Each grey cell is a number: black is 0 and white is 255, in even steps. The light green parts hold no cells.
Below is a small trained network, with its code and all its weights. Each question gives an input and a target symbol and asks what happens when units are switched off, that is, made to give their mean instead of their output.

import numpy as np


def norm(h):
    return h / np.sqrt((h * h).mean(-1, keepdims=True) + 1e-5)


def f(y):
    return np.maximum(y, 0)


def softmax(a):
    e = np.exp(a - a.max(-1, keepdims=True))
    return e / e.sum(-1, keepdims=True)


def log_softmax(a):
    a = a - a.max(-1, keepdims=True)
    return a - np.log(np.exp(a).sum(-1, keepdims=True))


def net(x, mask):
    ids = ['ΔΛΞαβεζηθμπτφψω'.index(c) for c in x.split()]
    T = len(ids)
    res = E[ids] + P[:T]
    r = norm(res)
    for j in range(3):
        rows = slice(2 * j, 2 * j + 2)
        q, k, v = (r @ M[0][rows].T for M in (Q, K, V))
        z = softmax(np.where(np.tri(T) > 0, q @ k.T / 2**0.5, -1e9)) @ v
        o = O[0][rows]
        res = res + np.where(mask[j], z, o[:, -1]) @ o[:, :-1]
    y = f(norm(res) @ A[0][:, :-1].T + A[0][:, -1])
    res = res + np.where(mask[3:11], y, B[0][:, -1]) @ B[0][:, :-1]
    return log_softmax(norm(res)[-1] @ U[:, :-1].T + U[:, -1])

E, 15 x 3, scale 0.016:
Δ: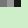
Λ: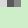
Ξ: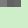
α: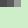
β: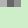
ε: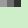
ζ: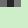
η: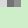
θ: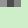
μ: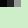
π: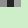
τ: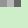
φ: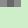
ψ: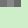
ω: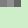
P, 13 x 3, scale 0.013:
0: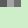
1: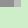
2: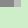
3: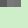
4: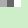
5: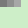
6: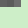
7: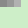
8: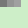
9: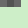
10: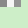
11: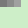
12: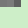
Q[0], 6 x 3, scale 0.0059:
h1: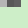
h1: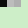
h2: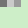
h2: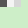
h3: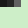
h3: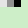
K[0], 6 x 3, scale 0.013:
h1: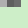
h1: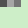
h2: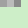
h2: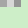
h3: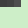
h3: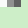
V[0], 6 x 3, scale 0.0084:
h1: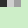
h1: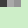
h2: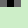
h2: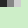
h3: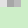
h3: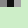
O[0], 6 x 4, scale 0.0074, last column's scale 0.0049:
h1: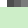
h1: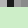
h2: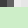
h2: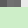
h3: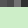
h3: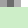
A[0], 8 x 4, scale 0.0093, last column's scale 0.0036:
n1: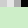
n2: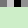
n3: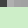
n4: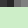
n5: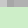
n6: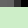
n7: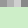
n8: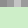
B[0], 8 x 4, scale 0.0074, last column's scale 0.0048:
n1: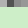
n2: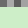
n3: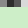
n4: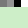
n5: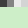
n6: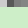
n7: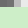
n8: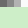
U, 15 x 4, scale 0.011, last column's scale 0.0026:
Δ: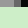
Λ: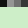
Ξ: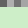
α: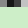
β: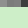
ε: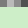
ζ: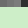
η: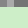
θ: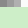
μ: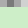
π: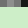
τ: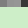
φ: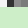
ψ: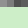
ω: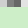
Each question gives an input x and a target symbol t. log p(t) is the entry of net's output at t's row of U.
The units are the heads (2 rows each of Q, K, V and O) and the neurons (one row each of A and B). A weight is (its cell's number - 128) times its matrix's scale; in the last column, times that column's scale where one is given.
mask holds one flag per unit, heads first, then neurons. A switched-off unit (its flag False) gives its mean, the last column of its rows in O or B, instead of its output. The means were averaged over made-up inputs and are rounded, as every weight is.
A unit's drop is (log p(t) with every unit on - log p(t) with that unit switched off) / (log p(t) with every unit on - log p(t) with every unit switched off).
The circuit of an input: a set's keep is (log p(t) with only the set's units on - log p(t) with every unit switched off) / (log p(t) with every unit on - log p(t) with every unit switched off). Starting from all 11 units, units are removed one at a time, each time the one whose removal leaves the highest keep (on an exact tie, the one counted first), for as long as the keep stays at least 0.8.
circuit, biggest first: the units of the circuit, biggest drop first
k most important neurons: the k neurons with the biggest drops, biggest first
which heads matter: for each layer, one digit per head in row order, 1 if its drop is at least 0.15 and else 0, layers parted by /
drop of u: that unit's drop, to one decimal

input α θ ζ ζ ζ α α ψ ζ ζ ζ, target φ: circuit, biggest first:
[h1]
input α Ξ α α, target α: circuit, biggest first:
[h1; n4]
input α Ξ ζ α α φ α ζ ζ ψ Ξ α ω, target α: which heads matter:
010
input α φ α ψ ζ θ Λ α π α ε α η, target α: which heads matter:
101
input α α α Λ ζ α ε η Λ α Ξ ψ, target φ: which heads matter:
110
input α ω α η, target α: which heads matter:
001
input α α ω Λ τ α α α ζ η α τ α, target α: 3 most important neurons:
[n4; n5; n7]
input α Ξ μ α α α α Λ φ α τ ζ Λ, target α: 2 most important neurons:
[n5; n4]
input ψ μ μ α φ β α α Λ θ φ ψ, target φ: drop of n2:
0.0
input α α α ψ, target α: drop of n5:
-0.1
